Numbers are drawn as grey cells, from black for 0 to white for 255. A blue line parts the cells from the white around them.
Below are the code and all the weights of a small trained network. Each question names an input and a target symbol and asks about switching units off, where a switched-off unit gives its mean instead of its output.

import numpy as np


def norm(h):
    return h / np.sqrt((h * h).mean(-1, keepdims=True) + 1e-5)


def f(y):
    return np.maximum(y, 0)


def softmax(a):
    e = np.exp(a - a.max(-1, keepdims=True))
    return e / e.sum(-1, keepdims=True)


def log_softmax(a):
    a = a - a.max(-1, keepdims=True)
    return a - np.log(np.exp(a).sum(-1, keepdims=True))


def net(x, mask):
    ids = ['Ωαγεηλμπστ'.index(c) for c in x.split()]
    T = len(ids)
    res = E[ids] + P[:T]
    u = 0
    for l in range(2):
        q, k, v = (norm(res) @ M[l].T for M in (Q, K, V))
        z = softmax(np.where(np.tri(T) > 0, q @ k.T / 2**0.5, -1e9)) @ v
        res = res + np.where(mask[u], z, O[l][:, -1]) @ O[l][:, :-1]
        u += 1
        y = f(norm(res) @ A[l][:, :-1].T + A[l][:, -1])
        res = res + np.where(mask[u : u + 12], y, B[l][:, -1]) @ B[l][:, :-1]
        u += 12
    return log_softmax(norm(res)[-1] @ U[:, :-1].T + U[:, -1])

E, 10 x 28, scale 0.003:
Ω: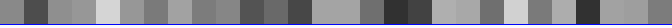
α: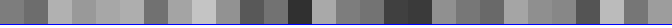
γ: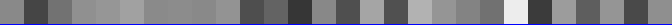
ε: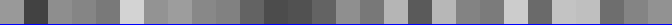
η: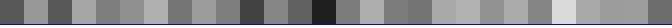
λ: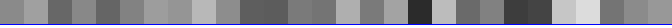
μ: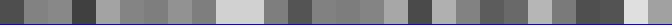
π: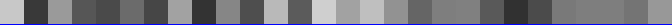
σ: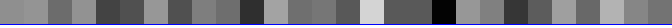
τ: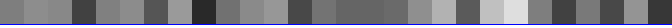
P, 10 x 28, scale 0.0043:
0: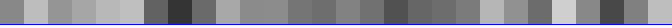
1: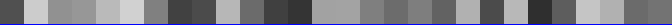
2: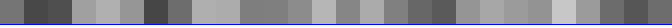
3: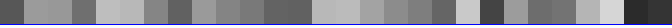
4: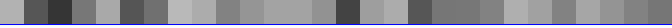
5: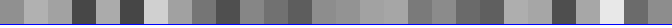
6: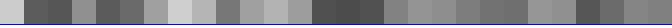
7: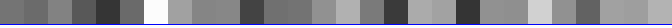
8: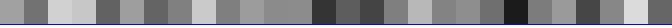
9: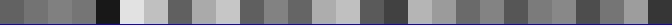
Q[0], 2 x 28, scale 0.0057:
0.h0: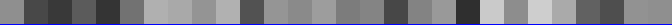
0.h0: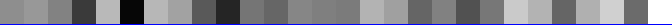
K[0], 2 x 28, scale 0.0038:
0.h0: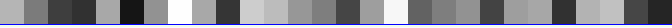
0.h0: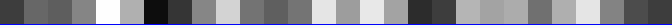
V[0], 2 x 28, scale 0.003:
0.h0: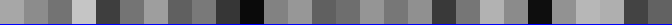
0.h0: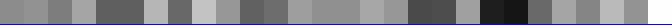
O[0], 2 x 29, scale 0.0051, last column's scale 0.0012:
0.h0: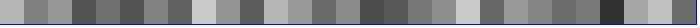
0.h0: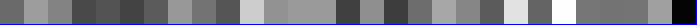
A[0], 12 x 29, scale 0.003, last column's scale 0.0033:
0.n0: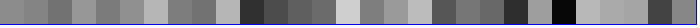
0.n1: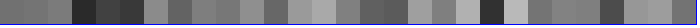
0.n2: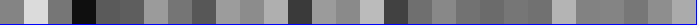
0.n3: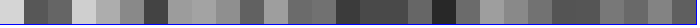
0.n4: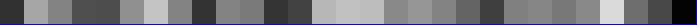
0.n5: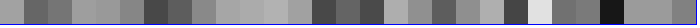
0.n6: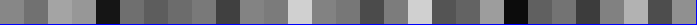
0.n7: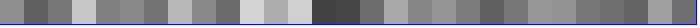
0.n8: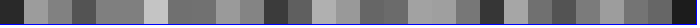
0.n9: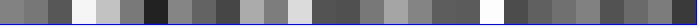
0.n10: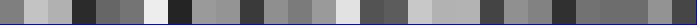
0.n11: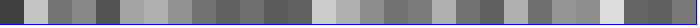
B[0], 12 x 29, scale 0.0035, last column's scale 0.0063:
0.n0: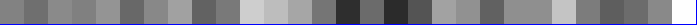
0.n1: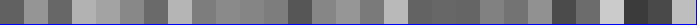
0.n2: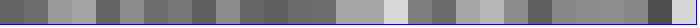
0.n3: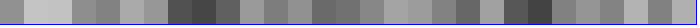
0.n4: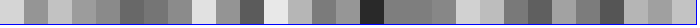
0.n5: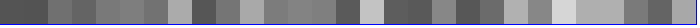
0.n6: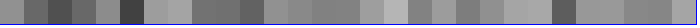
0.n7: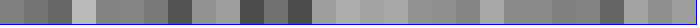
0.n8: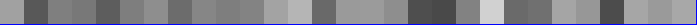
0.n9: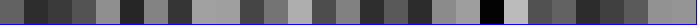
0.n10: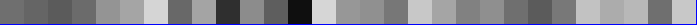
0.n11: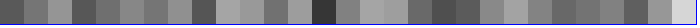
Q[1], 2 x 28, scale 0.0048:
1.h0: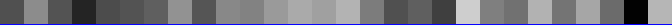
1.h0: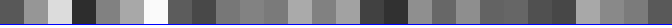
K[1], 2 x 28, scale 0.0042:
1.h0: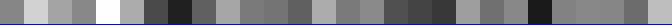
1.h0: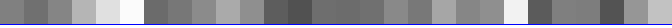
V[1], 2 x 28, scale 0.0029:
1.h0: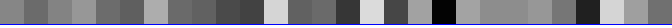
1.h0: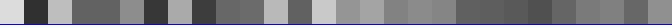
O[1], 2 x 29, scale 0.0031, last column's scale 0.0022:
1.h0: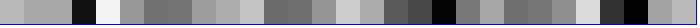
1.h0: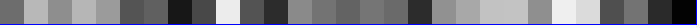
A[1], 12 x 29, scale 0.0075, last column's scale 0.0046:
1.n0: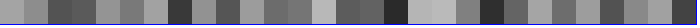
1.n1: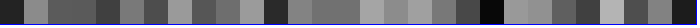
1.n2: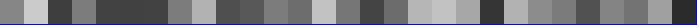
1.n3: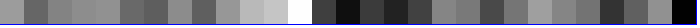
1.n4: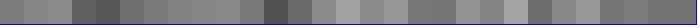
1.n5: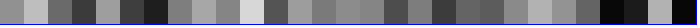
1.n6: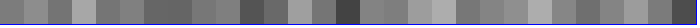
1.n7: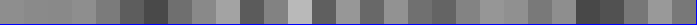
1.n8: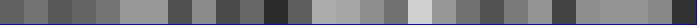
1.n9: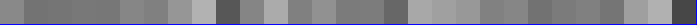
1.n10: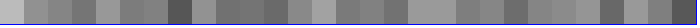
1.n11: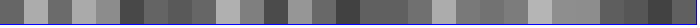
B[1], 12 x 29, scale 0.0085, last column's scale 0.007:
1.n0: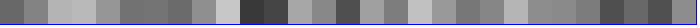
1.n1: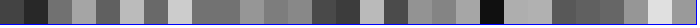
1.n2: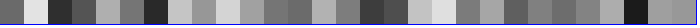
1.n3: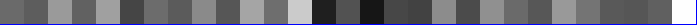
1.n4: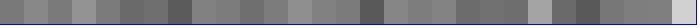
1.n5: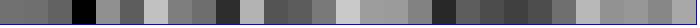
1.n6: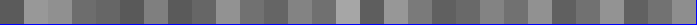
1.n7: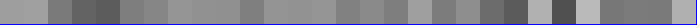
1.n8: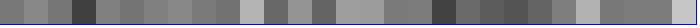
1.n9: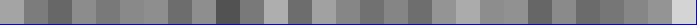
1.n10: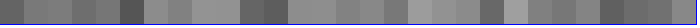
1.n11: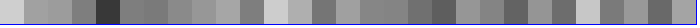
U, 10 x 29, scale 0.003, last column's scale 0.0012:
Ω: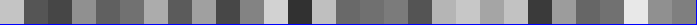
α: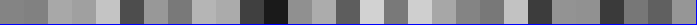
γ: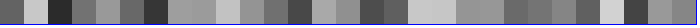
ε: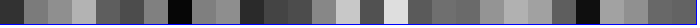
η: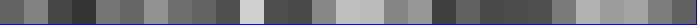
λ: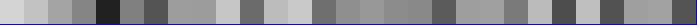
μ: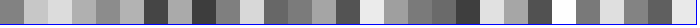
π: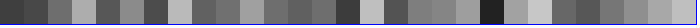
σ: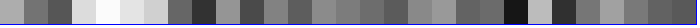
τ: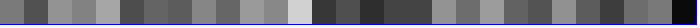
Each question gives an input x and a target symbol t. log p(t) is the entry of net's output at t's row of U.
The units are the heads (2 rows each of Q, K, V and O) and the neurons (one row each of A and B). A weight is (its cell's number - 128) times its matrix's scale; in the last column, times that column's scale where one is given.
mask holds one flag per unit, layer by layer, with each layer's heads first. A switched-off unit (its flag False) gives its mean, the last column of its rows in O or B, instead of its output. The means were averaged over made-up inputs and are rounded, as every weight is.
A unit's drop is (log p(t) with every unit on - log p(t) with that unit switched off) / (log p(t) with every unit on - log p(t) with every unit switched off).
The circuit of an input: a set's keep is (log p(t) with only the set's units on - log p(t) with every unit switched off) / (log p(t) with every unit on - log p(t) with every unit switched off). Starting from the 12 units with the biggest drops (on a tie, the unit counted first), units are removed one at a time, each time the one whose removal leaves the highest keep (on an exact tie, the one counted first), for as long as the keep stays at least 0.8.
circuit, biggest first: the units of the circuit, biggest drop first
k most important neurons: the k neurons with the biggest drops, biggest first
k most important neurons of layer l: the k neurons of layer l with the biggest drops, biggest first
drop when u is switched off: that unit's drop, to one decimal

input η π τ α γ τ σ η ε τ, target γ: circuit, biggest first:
[0.h0, 1.n2]
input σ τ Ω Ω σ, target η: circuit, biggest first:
[1.h0, 1.n5]
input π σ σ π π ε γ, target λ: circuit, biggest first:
[1.h0, 1.n11]
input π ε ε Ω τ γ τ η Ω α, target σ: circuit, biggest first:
[0.h0]
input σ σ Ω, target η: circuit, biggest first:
[1.n5, 1.h0]
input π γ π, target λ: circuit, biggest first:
[1.h0, 1.n11]
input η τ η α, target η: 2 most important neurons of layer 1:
[1.n8, 1.n3]
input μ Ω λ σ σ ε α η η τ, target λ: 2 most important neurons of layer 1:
[1.n7, 1.n3]
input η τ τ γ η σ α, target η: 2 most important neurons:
[1.n5, 0.n0]
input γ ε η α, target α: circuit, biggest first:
[0.h0, 1.n0, 0.n10, 0.n2]
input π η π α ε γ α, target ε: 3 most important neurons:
[0.n3, 1.n6, 0.n0]
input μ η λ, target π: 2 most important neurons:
[0.n0, 1.n1]
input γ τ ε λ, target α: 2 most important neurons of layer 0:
[0.n10, 0.n0]
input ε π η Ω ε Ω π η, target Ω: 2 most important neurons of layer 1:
[1.n3, 1.n9]
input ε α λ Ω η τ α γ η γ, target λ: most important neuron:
[0.n4]
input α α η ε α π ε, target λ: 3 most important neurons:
[0.n7, 1.n11, 0.n0]
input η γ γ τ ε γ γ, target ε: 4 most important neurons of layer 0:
[0.n3, 0.n7, 0.n0, 0.n10]
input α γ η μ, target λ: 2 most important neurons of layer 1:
[1.n7, 1.n3]
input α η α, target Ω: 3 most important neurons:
[0.n0, 0.n3, 0.n10]
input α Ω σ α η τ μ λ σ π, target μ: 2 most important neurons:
[0.n4, 1.n3]
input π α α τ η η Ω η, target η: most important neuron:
[1.n8]
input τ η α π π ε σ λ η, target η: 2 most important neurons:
[1.n5, 0.n0]
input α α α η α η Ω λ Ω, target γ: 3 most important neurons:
[1.n2, 0.n0, 0.n11]
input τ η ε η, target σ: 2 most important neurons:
[0.n0, 1.n3]
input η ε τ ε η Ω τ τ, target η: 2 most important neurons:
[1.n8, 0.n10]
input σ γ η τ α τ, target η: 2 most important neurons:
[0.n10, 1.n8]
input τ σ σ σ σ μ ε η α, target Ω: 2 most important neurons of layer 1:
[1.n9, 1.n3]
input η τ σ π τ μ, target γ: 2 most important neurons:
[1.n2, 0.n10]
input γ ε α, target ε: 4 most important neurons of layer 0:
[0.n0, 0.n3, 0.n10, 0.n4]
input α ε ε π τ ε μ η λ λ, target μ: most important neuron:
[0.n4]
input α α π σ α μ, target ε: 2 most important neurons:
[1.n4, 1.n3]
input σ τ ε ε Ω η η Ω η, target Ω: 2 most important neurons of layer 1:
[1.n9, 1.n3]
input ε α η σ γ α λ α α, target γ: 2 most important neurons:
[1.n2, 0.n11]
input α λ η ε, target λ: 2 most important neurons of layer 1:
[1.n3, 1.n7]
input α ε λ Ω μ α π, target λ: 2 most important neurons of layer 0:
[0.n0, 0.n7]
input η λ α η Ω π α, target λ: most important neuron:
[0.n7]
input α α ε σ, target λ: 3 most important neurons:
[0.n4, 1.n7, 1.n3]
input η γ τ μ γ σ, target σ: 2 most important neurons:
[0.n0, 1.n3]
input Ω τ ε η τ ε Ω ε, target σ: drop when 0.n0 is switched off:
0.2
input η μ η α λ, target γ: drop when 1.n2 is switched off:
0.6
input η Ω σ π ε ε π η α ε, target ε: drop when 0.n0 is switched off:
0.1
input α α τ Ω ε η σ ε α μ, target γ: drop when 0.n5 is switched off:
0.0
